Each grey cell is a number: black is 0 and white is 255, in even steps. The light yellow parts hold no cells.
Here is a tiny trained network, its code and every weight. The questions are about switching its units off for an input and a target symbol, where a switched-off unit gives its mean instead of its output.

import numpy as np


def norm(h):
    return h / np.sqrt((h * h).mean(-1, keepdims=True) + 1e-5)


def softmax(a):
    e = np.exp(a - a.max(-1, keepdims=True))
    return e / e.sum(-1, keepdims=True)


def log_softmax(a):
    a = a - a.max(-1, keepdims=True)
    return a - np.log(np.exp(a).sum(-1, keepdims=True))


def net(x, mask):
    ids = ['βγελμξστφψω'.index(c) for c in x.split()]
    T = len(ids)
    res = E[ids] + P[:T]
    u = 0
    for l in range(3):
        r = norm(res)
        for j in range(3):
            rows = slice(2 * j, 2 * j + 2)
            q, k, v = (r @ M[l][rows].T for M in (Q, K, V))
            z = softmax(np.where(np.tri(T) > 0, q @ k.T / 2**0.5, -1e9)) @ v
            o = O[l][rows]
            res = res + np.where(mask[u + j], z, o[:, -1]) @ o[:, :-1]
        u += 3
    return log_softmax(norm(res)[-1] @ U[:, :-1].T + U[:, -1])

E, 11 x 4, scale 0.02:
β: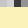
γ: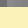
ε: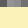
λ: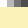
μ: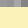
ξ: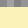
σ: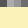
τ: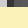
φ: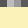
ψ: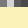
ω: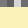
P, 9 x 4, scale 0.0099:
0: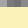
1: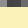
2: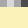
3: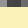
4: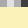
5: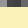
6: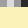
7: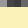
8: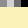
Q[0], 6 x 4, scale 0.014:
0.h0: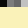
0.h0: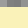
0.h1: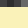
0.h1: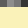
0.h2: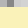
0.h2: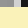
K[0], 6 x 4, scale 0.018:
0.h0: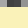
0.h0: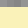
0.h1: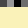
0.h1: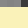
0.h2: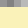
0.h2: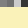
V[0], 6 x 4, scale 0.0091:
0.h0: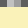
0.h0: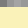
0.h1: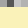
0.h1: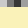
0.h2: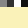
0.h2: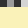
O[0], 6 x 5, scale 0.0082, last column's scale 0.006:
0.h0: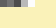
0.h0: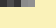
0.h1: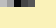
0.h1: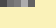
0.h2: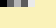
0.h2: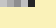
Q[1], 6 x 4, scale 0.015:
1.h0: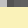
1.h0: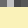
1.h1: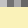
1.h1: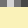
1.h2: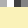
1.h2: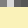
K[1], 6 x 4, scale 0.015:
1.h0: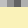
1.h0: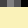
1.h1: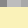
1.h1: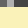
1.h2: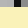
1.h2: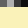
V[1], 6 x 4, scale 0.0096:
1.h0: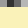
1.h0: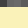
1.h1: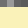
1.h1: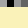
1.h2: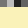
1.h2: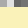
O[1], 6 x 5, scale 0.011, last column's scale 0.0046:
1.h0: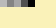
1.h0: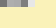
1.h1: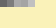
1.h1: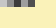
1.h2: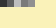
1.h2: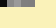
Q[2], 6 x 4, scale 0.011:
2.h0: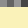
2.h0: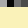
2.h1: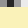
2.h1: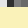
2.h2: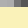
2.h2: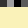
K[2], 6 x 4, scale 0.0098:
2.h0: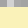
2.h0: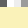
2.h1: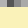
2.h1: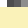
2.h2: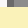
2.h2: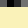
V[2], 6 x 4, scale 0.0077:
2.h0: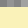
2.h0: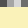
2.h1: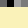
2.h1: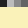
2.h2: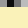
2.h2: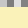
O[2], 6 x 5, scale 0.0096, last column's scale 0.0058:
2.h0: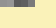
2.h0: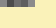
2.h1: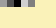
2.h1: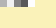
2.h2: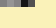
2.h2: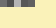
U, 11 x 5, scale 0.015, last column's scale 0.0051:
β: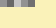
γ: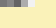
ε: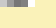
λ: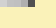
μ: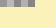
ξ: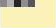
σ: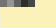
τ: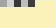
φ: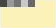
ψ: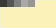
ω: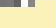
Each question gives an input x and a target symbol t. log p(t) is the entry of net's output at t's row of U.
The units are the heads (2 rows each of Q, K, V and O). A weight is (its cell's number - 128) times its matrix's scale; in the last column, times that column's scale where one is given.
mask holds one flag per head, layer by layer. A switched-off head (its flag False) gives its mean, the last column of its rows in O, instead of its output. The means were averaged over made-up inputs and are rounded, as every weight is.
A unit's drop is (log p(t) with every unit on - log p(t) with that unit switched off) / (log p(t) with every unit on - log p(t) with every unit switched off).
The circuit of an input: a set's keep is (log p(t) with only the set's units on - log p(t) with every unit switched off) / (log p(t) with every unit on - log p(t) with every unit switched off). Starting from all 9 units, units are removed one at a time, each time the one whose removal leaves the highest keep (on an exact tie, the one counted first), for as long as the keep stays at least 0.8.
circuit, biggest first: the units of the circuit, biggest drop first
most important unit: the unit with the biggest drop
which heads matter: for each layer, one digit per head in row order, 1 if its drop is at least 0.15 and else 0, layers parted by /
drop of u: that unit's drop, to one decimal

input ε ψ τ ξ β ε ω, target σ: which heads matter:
011 / 001 / 000
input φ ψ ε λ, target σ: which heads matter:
110 / 101 / 110
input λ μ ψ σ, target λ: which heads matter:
010 / 001 / 000
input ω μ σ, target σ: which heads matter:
001 / 000 / 000
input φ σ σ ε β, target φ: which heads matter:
000 / 001 / 000
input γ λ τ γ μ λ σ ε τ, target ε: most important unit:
1.h2
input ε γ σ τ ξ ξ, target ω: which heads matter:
001 / 101 / 010
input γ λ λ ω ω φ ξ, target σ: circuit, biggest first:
0.h2; 0.h1
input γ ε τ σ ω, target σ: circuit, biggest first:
0.h2; 0.h1; 1.h2
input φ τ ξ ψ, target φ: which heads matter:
001 / 001 / 000
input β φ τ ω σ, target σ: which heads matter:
011 / 000 / 001
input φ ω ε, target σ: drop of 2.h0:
0.1
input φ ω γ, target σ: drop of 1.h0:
-0.1
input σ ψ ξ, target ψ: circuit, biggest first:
1.h2
